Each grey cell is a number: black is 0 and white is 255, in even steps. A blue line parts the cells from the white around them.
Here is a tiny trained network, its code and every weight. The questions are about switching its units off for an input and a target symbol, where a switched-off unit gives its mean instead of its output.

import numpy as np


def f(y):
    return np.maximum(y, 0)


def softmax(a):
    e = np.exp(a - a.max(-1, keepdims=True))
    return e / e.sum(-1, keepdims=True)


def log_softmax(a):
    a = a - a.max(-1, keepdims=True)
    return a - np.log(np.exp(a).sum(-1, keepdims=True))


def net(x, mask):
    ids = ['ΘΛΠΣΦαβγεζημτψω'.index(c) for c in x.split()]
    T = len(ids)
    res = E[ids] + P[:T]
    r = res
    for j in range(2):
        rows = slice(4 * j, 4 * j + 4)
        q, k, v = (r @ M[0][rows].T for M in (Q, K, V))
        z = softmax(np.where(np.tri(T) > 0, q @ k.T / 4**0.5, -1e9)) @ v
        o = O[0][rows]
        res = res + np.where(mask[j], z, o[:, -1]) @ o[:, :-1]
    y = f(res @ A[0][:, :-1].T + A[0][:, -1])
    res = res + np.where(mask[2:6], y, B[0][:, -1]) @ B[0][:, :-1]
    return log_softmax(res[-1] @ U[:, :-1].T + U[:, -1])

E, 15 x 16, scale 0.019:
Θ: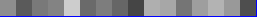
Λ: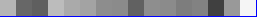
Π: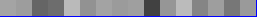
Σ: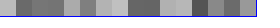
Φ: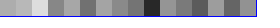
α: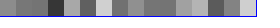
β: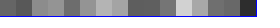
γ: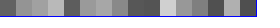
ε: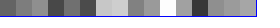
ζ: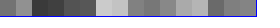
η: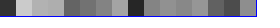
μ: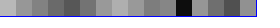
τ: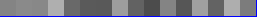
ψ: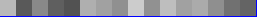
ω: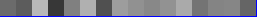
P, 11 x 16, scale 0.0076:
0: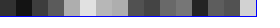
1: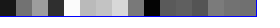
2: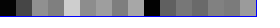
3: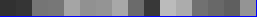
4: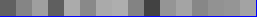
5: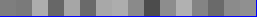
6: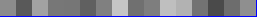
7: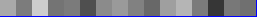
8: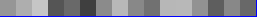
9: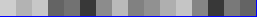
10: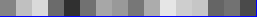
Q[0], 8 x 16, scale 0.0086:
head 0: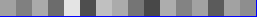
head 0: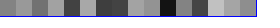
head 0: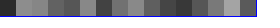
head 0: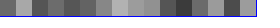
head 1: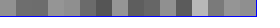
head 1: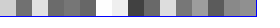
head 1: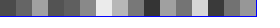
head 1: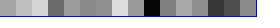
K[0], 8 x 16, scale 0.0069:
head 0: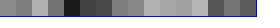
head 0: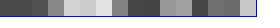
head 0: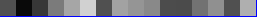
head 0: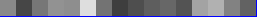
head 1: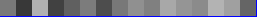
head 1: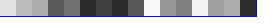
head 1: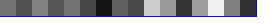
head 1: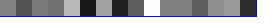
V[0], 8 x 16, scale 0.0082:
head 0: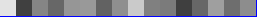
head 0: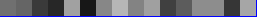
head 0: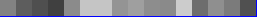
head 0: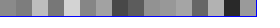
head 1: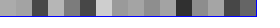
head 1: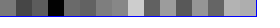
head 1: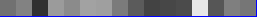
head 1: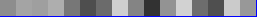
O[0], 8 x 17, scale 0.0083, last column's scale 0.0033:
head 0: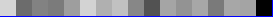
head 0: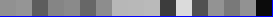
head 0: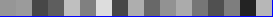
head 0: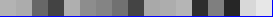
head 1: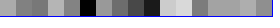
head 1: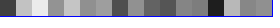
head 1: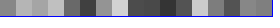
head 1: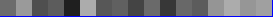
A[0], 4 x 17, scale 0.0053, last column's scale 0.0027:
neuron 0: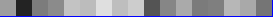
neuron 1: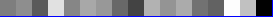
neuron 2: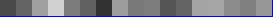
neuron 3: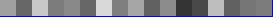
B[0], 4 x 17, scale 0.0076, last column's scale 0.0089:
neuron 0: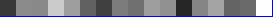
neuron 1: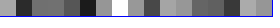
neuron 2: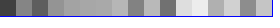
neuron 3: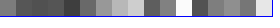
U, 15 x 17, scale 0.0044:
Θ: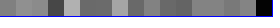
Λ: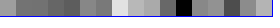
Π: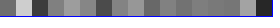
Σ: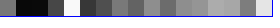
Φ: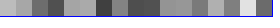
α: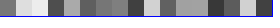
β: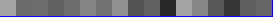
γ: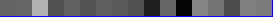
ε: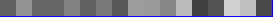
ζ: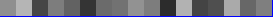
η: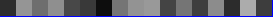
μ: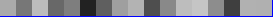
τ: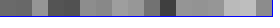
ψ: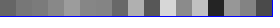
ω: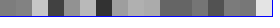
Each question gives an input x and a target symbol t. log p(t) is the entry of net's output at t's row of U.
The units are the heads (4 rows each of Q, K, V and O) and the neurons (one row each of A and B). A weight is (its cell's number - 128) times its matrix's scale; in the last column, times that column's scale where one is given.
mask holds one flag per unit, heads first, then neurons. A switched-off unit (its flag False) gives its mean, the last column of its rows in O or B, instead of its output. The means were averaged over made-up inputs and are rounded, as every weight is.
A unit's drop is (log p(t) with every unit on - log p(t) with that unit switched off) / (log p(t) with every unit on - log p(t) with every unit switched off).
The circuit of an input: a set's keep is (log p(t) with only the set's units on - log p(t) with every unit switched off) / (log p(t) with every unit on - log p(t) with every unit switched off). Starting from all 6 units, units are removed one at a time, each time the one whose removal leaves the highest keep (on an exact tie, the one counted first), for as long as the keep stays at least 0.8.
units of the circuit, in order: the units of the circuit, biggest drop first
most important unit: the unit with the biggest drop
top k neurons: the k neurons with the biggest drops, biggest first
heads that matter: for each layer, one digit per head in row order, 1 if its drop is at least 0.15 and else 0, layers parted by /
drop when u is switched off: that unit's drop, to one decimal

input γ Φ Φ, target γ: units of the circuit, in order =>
(head 0)
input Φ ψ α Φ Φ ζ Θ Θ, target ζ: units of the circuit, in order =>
(head 0; head 1)
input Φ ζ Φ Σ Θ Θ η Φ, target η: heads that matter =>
10
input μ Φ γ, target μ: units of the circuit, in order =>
(head 1; neuron 1; head 0)
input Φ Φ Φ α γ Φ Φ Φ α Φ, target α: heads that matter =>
11
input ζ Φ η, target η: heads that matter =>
11
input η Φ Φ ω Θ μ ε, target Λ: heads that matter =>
10
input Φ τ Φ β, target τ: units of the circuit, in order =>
(head 0; neuron 2; head 1)
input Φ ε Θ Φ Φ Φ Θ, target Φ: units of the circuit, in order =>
(head 0; head 1)
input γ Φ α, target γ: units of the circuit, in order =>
(head 1; head 0)
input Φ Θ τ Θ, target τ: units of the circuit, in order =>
(head 0; head 1; neuron 2)
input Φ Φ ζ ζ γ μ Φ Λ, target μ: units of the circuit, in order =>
(neuron 1; head 1)
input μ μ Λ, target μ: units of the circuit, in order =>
(head 1; neuron 1)
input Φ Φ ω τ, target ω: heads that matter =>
01
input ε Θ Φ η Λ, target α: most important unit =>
head 0
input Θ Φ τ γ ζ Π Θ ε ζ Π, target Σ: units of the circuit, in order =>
(head 1; head 0)
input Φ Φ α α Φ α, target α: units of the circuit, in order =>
(head 1; head 0)
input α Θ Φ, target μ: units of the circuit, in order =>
(head 1; neuron 3)
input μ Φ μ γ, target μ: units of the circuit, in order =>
(head 1; neuron 1)
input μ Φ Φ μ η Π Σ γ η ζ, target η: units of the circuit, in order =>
(head 0)
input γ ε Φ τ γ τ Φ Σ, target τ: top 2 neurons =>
(neuron 2; neuron 0)
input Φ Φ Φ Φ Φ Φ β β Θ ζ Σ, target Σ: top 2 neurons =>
(neuron 0; neuron 3)
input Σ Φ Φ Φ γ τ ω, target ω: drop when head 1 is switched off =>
0.8
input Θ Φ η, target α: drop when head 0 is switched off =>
0.5
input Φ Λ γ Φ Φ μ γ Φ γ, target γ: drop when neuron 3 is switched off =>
0.2
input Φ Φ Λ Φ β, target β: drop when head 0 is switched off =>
0.2
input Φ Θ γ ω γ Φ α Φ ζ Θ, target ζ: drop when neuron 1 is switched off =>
0.0
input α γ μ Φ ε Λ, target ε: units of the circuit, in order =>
(head 1)
